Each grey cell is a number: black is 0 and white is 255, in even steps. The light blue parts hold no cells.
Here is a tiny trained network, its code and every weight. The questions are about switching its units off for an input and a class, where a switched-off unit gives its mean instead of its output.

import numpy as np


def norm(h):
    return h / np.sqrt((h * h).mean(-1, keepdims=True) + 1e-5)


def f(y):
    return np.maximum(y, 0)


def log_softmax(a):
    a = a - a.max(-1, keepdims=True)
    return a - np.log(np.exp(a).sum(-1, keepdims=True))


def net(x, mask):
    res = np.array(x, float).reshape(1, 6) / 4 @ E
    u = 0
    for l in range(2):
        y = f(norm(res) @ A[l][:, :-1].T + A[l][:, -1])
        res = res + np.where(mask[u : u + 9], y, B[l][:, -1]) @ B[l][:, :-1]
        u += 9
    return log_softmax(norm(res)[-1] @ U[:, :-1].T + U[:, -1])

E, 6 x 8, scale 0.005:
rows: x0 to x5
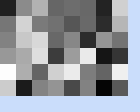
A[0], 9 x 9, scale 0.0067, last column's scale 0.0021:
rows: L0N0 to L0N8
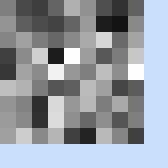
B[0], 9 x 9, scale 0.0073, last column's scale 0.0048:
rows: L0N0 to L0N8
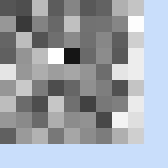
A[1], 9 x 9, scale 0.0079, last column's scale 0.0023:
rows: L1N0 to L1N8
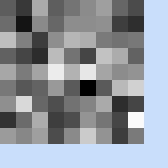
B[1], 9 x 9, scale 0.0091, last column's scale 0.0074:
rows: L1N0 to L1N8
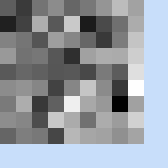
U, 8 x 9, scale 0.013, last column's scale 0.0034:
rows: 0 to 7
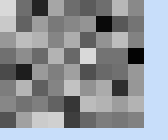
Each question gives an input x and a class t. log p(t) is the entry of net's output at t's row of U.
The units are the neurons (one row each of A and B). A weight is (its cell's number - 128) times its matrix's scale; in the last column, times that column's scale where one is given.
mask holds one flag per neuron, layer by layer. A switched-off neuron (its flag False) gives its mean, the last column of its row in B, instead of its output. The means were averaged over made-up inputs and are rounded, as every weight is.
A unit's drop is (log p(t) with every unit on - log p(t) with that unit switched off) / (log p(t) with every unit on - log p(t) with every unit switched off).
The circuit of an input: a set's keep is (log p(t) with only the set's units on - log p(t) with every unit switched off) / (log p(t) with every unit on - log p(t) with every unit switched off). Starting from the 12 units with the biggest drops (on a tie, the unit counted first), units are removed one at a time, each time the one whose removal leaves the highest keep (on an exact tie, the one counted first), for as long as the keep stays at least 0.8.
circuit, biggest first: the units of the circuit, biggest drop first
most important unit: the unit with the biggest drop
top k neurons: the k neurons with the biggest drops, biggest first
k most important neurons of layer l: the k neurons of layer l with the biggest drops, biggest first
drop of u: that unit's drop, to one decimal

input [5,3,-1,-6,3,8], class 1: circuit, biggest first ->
[L1N5]
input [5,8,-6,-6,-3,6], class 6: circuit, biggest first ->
[L1N5; L1N3; L1N2]
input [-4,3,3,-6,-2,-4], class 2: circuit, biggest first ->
[L0N8; L0N4]
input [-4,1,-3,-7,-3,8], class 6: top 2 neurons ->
[L1N3; L1N5]
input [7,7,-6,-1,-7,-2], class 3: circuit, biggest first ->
[L1N7; L1N4; L1N5]
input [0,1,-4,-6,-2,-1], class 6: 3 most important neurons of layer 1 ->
[L1N3; L1N5; L1N7]
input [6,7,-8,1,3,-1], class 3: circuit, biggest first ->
[L0N4; L1N5; L1N1]
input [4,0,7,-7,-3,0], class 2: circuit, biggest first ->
[L0N8; L0N4]
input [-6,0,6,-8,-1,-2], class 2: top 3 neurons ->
[L0N8; L0N4; L0N6]
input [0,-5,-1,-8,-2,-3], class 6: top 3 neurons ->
[L1N3; L1N7; L1N5]
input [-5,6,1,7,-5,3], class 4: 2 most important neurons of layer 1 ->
[L1N1; L1N5]
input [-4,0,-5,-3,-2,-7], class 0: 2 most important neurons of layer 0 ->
[L0N4; L0N3]
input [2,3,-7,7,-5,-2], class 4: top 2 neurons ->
[L0N1; L1N1]
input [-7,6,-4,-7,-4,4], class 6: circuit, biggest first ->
[L1N3]
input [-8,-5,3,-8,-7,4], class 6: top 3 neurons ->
[L1N3; L0N7; L0N1]
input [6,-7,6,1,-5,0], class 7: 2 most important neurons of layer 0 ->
[L0N3; L0N1]
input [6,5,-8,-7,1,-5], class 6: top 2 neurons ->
[L1N3; L1N5]
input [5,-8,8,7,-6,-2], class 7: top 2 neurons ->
[L0N3; L1N5]
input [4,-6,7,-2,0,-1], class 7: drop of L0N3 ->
0.5
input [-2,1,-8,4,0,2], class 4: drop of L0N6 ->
-0.1
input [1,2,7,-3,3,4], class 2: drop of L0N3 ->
0.2
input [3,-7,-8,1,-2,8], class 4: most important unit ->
L1N1
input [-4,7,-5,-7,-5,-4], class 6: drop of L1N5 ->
0.2
